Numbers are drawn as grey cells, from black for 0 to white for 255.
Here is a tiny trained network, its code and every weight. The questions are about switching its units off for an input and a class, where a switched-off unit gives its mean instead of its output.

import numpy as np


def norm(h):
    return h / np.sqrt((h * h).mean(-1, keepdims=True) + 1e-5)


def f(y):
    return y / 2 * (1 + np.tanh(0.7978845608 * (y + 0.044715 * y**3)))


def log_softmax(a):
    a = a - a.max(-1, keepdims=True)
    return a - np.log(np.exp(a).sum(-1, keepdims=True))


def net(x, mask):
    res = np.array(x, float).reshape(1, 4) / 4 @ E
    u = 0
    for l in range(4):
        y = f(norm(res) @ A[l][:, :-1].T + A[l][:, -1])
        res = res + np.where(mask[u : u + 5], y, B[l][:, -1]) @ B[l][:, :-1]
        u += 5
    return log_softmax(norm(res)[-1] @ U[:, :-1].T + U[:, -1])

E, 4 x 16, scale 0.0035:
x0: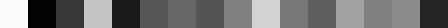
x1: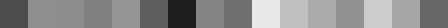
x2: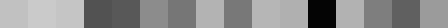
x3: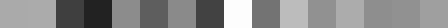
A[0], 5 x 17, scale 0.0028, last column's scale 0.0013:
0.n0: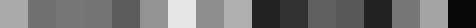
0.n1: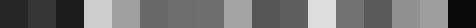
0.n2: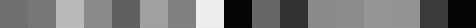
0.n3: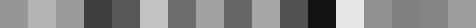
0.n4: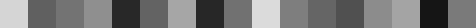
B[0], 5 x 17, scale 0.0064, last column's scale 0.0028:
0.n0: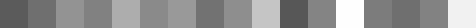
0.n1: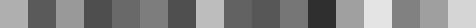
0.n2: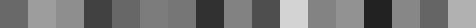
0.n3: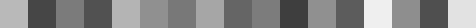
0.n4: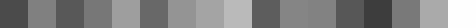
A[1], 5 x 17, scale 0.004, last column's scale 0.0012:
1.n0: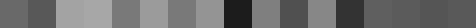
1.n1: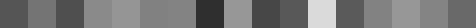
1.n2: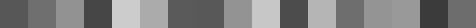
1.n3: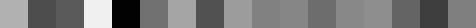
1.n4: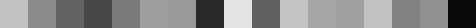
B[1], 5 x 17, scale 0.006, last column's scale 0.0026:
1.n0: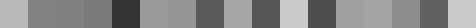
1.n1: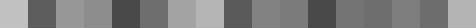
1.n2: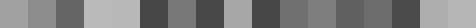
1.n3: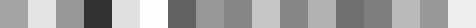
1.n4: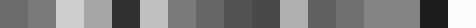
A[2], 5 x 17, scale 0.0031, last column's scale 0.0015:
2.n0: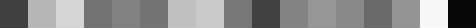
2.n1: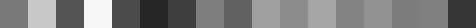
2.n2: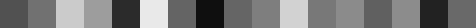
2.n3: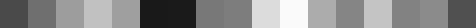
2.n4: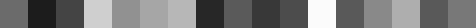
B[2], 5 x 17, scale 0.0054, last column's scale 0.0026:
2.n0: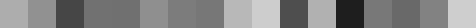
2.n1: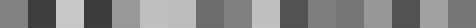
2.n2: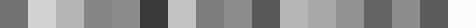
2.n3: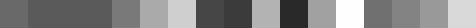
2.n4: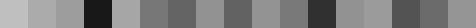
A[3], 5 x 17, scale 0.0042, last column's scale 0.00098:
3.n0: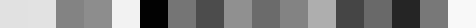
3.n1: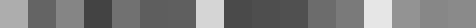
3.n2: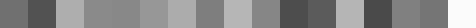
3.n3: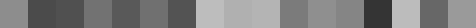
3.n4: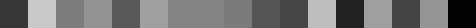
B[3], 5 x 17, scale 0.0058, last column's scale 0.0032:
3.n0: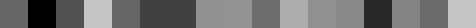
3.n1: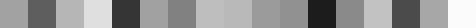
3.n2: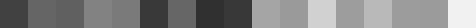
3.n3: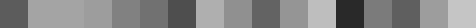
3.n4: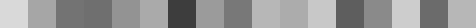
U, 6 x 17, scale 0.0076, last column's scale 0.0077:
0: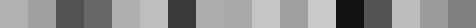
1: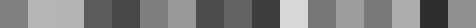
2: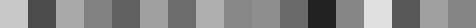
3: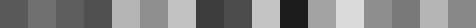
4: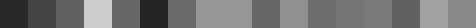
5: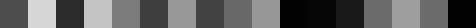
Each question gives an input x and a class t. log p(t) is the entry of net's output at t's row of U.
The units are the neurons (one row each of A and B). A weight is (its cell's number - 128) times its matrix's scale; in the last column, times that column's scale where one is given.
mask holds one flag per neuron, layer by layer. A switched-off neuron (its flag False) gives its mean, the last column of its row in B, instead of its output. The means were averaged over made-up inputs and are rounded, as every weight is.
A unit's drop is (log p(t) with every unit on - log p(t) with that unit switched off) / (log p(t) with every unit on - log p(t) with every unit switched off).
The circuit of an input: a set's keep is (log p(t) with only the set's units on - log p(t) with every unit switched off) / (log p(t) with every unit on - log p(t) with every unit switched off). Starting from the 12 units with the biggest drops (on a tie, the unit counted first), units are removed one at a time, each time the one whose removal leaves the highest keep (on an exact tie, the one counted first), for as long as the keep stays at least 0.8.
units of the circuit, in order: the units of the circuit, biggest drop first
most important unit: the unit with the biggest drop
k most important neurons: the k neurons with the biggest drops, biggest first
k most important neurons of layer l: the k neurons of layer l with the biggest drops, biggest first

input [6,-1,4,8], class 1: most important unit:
1.n4
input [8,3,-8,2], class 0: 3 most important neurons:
[1.n3, 0.n3, 3.n3]
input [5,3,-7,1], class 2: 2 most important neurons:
[0.n1, 3.n1]
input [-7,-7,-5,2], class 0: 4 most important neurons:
[2.n0, 3.n4, 2.n3, 0.n3]
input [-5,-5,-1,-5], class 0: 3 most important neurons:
[2.n0, 1.n4, 3.n4]
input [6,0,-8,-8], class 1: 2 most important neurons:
[1.n0, 0.n2]
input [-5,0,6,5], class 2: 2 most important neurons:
[0.n3, 0.n2]
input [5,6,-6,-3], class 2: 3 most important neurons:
[0.n0, 0.n1, 2.n4]
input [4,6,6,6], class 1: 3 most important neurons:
[1.n4, 0.n1, 0.n0]
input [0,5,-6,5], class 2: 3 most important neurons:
[0.n2, 0.n1, 3.n1]
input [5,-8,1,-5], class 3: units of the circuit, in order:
[0.n0, 3.n2]
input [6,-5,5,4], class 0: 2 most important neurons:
[0.n1, 1.n3]
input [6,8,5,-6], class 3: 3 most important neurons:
[2.n3, 1.n4, 0.n1]
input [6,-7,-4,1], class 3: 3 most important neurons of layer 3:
[3.n2, 3.n4, 3.n0]
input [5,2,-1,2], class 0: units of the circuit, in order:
[1.n3]
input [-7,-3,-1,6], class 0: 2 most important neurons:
[2.n0, 3.n4]
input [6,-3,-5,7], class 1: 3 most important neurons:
[1.n4, 0.n3, 2.n0]
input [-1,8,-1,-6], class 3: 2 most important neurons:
[2.n3, 1.n4]
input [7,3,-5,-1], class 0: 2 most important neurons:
[1.n3, 0.n3]
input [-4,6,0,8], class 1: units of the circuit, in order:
[1.n4]
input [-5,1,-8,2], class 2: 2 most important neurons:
[0.n1, 3.n1]
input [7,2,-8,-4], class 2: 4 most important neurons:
[0.n1, 3.n1, 2.n4, 2.n0]
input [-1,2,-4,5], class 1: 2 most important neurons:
[1.n4, 0.n3]
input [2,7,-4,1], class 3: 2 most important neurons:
[2.n3, 0.n3]
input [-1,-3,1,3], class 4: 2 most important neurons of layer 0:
[0.n0, 0.n1]
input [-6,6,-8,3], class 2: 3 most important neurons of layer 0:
[0.n1, 0.n4, 0.n0]
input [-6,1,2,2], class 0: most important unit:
3.n4
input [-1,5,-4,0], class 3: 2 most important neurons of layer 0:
[0.n3, 0.n4]
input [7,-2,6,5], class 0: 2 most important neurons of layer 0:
[0.n1, 0.n4]
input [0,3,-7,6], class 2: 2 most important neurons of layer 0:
[0.n1, 0.n2]
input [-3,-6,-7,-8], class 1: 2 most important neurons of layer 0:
[0.n2, 0.n3]
